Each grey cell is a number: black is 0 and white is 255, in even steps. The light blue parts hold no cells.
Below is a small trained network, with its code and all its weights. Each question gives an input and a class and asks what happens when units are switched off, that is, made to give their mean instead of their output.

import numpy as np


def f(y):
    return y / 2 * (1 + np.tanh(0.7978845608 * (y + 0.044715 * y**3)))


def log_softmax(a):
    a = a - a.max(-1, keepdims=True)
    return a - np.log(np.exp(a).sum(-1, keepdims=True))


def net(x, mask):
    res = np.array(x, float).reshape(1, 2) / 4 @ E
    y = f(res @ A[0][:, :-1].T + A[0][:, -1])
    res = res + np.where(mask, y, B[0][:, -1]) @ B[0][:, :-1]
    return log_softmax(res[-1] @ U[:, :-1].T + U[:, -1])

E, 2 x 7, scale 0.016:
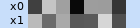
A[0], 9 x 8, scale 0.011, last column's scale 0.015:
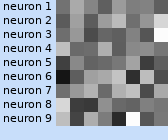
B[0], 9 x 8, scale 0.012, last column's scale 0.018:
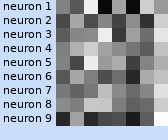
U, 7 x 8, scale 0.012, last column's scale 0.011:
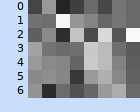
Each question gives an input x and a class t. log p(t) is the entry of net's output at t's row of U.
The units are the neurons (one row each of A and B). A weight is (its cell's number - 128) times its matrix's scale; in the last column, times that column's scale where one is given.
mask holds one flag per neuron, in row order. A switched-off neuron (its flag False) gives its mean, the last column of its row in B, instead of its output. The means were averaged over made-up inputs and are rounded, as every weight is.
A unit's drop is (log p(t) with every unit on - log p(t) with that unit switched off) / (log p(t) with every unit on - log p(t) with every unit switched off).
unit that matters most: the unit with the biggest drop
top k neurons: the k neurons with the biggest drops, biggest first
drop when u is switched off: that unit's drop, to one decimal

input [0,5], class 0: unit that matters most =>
neuron 9
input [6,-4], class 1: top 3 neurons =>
(neuron 9; neuron 5; neuron 1)
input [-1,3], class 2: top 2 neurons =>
(neuron 6; neuron 1)
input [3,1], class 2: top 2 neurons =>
(neuron 8; neuron 4)
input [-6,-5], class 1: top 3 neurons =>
(neuron 9; neuron 8; neuron 4)
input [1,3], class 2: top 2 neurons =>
(neuron 6; neuron 1)
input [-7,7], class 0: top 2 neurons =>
(neuron 9; neuron 5)
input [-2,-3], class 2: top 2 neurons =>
(neuron 9; neuron 1)
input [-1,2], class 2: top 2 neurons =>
(neuron 6; neuron 1)
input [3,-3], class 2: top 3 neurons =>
(neuron 9; neuron 3; neuron 2)
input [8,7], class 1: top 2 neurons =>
(neuron 5; neuron 7)
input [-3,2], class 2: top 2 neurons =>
(neuron 5; neuron 1)
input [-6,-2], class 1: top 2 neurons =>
(neuron 9; neuron 8)
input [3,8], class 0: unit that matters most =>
neuron 9
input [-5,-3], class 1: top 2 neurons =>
(neuron 9; neuron 8)
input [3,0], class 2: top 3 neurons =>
(neuron 8; neuron 4; neuron 6)
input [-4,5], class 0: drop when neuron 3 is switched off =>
0.1
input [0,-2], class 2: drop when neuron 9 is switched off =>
0.5
